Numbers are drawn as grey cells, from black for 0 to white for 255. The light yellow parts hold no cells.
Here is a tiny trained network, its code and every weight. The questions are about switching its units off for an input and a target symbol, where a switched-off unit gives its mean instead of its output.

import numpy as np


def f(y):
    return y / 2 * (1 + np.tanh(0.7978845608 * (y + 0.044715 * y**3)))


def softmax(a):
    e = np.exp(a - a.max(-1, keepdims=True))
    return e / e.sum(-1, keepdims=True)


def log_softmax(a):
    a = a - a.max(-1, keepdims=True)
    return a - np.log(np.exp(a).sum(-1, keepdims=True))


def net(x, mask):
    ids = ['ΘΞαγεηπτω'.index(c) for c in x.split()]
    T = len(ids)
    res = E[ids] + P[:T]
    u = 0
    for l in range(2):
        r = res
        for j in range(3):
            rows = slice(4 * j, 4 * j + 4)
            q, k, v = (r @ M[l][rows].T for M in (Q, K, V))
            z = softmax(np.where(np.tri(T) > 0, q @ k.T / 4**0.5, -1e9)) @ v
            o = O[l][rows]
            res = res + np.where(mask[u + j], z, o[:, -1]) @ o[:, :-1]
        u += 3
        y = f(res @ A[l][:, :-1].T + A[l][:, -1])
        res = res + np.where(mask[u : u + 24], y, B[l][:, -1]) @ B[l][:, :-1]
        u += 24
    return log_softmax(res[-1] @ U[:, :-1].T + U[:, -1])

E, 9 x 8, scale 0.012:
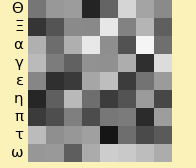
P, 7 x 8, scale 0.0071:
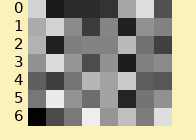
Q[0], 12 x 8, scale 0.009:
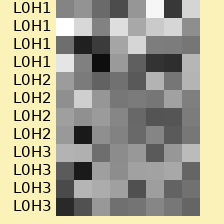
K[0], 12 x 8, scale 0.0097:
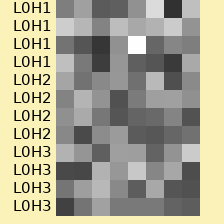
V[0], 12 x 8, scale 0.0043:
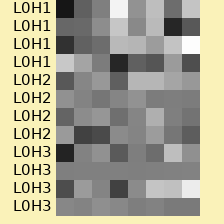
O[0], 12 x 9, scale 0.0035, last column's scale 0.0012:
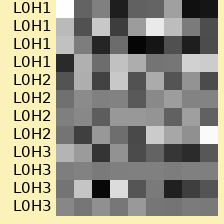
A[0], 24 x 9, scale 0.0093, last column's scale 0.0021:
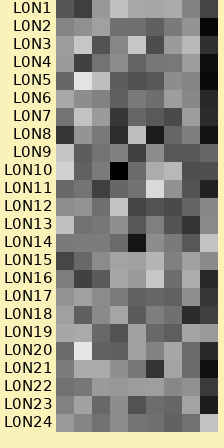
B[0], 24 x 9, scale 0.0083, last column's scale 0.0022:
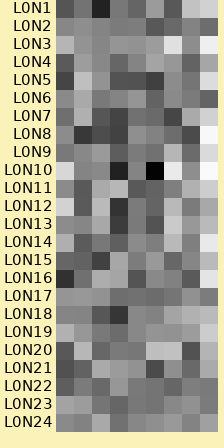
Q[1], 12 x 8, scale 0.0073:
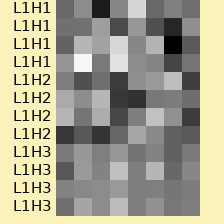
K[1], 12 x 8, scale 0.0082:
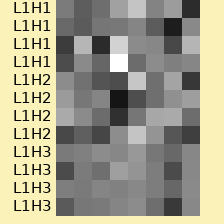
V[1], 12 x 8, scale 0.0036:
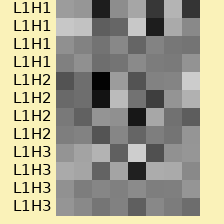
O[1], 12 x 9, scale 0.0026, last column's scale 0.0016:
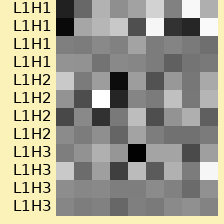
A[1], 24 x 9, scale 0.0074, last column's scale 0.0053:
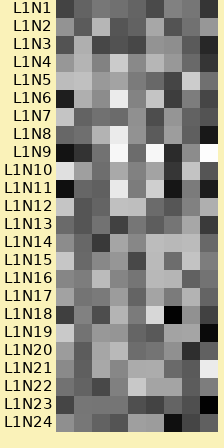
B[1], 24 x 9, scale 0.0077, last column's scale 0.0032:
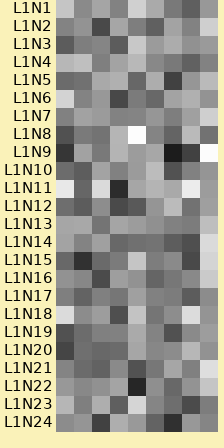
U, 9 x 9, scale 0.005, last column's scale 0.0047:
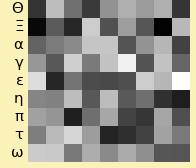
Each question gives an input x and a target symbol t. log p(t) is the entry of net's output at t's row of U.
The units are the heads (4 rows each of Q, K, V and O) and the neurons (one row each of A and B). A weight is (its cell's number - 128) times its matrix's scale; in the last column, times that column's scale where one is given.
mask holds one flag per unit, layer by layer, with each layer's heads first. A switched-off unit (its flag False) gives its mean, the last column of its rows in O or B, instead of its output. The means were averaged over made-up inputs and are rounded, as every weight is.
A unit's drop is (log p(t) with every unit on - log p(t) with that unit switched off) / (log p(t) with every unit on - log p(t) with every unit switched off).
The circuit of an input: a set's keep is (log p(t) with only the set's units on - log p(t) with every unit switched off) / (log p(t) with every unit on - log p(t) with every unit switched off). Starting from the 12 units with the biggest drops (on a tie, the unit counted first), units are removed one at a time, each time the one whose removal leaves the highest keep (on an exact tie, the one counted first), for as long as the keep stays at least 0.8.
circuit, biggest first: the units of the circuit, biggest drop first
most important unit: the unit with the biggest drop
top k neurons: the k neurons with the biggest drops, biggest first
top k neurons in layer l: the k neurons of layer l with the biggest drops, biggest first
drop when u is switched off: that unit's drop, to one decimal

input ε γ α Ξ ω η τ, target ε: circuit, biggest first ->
L0N12, L1N9, L0N14
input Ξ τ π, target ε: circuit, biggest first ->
L0H1, L0N10, L1N9
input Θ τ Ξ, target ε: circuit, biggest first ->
L0H1, L0N10
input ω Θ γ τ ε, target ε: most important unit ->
L0H1
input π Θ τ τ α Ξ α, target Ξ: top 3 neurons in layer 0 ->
L0N10, L0N1, L0N3
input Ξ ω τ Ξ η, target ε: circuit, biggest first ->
L0H1, L0N14, L1N9, L0N18
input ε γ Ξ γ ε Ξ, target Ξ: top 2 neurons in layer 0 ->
L0N8, L0N10
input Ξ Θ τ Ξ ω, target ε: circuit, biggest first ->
L0H1, L0N10
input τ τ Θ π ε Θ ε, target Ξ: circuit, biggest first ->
L1N9, L0N16
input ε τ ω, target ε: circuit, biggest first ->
L0N10, L0H1
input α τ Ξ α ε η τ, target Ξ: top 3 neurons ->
L0N12, L1N9, L0N14
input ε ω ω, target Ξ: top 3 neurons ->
L0N10, L1N9, L0N16
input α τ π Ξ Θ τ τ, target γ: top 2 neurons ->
L1N11, L1N9
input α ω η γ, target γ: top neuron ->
L1N10
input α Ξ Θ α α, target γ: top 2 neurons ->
L1N11, L0N10
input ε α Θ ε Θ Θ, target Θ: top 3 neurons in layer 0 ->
L0N20, L0N5, L0N7
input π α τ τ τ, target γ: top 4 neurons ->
L1N11, L0N10, L1N9, L1N18
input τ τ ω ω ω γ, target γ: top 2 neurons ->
L1N10, L1N5
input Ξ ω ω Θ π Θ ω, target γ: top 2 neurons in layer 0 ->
L0N10, L0N3
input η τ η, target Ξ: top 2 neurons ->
L1N9, L0N10
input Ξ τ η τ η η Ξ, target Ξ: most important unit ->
L0H1
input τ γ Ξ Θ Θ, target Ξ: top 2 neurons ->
L0N10, L1N9
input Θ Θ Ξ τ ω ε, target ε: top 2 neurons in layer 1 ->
L1N12, L1N9
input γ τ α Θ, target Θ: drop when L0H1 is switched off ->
0.1
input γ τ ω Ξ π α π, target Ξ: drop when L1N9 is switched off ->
0.5
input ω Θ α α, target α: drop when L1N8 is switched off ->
0.4
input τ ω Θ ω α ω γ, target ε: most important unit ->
L0H1
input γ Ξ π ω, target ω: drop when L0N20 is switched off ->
0.2
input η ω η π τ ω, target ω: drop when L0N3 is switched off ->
0.2
